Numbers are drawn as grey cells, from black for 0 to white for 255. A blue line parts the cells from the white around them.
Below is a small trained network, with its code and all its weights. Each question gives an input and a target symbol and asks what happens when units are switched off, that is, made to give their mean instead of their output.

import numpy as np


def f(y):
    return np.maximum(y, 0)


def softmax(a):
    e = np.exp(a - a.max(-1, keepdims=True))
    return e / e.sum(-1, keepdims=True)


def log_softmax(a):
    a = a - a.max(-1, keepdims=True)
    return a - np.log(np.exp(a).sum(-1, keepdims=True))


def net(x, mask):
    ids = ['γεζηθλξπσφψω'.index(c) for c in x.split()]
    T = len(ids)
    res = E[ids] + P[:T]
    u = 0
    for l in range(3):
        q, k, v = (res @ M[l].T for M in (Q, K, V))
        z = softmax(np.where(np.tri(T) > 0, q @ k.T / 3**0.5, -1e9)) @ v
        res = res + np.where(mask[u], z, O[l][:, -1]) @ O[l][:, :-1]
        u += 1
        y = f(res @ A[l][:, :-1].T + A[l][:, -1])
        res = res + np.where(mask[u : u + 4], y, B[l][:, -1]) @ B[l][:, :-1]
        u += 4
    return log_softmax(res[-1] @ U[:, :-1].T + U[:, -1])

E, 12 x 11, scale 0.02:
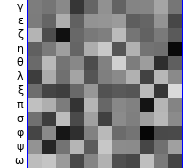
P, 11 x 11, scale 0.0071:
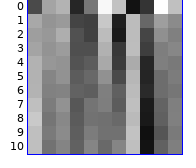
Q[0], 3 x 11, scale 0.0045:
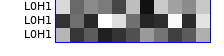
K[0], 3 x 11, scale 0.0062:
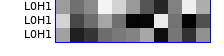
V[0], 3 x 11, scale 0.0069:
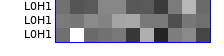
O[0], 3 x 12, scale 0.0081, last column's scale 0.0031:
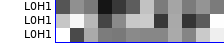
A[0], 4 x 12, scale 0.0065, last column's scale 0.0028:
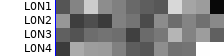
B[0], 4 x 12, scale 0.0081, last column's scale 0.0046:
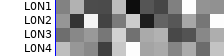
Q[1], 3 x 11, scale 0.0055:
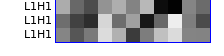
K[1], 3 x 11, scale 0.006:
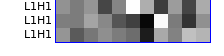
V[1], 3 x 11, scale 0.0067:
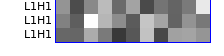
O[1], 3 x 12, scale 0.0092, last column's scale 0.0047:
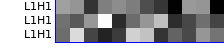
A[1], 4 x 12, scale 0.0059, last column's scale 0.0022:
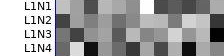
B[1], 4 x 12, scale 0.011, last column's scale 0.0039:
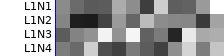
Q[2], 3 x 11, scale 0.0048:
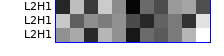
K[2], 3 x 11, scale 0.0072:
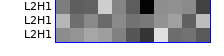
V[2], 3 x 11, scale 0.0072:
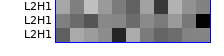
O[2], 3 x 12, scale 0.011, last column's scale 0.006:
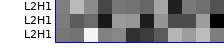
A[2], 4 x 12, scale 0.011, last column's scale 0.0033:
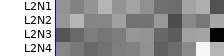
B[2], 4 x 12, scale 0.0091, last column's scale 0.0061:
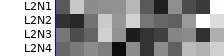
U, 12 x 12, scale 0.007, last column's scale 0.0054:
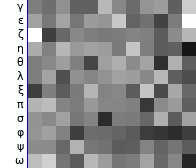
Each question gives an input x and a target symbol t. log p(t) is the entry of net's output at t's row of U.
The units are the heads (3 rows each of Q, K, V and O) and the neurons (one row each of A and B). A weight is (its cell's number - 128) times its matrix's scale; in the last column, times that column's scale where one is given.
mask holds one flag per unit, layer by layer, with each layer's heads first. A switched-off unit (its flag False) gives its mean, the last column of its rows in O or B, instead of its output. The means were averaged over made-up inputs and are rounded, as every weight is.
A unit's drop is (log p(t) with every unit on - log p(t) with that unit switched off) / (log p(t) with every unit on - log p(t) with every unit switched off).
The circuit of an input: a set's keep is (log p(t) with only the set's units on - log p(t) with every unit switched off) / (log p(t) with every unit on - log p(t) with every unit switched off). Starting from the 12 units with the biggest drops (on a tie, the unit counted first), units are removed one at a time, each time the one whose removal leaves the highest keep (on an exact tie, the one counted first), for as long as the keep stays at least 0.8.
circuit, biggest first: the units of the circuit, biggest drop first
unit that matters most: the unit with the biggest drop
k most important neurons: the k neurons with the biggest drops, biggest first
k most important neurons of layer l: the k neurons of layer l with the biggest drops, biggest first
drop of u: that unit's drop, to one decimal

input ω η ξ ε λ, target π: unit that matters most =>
L2H1
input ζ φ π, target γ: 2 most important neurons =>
[L2N4, L1N1]
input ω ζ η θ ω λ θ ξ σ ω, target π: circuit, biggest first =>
[L2H1, L0H1, L1H1, L2N2]
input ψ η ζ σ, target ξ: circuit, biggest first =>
[L0H1, L2H1, L0N2]
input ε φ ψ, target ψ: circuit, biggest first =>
[L1N3, L2N3, L2N1]
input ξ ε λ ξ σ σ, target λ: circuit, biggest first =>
[L2H1, L0N4, L1H1]
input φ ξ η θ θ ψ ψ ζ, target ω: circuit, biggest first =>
[L1H1, L0H1]
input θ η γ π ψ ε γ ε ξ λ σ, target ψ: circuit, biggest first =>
[L0H1, L1H1, L2N1, L2H1]
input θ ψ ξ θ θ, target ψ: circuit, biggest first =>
[L0H1, L1H1, L2H1, L2N1]
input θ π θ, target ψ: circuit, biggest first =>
[L0H1, L1H1, L2N1, L2H1]
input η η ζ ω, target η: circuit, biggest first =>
[L1H1, L0H1]
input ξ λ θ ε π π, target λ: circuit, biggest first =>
[L2H1, L0H1, L0N4, L0N3]
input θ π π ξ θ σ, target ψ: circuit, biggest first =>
[L0H1, L2N1, L1H1, L2H1]
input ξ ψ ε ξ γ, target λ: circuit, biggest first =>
[L2H1, L0N4, L1H1]
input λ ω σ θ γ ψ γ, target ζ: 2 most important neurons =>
[L1N2, L0N4]
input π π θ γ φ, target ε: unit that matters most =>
L0H1
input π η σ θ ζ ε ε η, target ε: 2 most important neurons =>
[L1N1, L2N4]
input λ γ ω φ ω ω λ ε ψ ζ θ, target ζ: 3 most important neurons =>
[L1N2, L1N1, L2N1]
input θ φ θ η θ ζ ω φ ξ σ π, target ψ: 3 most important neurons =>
[L2N1, L1N1, L2N4]
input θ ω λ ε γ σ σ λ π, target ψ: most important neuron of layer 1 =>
[L1N1]
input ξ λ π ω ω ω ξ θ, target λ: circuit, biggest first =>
[L2H1, L1H1, L0N4]
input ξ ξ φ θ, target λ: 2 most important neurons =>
[L0N4, L0N3]
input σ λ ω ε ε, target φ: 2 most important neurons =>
[L1N2, L0N1]
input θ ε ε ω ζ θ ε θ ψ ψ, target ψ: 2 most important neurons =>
[L2N1, L0N4]
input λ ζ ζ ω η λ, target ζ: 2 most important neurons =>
[L1N2, L0N2]
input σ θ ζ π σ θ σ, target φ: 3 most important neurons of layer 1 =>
[L1N2, L1N1, L1N3]
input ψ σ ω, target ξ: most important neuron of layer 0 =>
[L0N2]
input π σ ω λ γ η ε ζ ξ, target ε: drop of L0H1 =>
0.3
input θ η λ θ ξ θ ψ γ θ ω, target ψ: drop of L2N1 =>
0.3
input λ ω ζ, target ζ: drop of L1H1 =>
0.2
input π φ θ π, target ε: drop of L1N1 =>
0.3
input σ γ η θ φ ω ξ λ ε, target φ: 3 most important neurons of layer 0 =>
[L0N1, L0N4, L0N2]
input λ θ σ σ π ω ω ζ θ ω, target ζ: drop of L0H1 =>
0.3
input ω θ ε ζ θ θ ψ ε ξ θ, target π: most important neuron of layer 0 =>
[L0N1]
